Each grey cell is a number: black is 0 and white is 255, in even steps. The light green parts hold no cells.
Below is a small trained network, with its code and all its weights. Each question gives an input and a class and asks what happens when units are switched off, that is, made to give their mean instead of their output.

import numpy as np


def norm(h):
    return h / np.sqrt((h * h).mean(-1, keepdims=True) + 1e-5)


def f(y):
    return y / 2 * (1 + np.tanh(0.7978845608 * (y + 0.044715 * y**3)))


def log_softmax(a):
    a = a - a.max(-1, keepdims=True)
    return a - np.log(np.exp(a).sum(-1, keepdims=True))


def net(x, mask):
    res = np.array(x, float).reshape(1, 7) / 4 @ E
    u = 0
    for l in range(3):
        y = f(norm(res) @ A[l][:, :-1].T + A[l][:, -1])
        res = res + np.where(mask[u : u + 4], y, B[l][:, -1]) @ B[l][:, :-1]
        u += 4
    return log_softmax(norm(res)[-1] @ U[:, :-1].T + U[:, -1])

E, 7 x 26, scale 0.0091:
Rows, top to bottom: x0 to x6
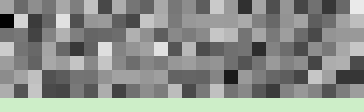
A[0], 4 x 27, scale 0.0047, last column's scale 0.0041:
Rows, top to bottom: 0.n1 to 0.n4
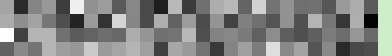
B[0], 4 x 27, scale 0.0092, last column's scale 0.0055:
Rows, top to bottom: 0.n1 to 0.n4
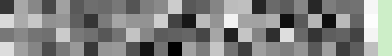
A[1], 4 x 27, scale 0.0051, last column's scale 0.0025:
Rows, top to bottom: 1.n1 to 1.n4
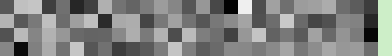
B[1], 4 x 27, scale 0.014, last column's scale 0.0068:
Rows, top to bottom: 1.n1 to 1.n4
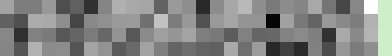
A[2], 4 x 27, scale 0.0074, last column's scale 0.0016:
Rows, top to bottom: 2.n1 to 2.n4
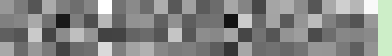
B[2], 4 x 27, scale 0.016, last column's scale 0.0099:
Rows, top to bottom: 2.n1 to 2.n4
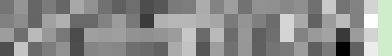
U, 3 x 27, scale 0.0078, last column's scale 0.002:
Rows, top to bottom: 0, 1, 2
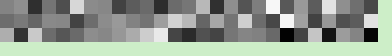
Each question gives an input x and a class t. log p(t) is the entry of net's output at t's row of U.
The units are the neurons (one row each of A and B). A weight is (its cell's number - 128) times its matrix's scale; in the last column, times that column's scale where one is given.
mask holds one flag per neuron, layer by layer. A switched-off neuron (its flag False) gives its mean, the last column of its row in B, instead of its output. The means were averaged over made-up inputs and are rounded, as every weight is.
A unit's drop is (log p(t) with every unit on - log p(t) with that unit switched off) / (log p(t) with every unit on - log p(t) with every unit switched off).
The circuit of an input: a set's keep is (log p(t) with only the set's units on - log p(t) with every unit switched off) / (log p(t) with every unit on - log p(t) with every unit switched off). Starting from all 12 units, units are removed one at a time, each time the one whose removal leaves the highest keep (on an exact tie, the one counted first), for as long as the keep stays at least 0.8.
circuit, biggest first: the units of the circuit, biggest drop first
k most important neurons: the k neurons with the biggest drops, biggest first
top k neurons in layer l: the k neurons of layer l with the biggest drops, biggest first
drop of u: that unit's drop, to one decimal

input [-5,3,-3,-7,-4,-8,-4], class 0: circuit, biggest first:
[2.n2, 1.n2, 2.n4]
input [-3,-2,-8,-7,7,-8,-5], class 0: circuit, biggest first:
[2.n2, 2.n4]
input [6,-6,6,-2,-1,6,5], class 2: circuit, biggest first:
[0.n2, 2.n2]
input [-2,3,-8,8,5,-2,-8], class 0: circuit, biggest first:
[2.n1]
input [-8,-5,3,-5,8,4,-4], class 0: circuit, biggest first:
[2.n3, 1.n2]
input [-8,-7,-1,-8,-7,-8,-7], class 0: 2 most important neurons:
[0.n4, 2.n2]
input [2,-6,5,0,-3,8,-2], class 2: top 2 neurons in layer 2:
[2.n3, 2.n1]
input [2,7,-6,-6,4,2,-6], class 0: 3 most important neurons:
[2.n3, 2.n2, 2.n4]
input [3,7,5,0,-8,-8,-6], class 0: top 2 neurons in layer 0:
[0.n3, 0.n1]
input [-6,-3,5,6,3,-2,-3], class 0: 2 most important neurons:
[2.n1, 1.n1]
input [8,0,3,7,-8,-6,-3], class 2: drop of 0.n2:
0.2
